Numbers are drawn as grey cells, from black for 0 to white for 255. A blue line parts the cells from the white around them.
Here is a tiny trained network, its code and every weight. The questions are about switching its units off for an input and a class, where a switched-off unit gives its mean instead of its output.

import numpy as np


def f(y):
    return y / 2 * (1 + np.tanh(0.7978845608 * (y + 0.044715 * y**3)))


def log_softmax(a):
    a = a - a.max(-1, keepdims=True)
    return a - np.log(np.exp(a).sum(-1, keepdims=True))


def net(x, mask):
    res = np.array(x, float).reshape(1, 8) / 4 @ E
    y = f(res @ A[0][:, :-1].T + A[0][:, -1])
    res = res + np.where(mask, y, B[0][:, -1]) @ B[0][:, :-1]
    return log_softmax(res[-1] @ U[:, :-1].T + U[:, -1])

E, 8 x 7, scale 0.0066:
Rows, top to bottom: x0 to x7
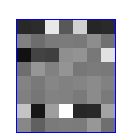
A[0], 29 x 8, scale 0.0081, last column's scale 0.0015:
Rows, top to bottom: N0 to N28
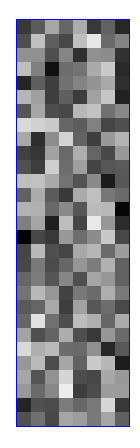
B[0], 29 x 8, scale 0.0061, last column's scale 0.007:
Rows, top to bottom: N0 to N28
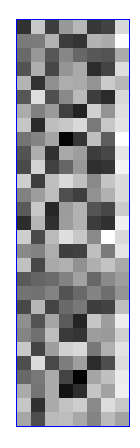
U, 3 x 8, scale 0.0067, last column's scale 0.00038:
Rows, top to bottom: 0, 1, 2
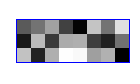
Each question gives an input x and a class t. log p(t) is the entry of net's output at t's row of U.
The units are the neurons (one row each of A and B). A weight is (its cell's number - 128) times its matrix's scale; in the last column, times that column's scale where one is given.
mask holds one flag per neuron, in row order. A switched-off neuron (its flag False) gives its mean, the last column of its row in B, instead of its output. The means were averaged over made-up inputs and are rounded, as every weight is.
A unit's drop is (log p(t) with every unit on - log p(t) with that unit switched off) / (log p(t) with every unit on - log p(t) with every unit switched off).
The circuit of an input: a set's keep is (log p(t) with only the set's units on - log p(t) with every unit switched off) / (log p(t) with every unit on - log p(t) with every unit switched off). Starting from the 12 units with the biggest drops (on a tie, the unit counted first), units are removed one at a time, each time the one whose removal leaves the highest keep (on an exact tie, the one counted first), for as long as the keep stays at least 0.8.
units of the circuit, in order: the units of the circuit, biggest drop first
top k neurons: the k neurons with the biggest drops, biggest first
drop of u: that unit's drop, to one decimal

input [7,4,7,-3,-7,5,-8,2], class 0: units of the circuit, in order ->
(N6)
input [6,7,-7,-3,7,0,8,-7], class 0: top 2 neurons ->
(N8, N25)
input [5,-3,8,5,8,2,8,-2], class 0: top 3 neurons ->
(N8, N25, N26)
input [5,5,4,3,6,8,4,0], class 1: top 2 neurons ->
(N10, N9)
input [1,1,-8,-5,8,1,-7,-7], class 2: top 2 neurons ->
(N7, N23)
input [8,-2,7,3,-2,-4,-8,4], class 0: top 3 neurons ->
(N6, N1, N16)
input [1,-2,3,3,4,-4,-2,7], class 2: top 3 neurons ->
(N8, N25, N26)
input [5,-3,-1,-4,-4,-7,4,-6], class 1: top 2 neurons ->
(N10, N0)
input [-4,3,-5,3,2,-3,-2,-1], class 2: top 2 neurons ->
(N7, N11)
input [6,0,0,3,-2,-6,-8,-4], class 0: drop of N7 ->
0.0
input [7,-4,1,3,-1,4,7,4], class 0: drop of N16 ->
-0.1
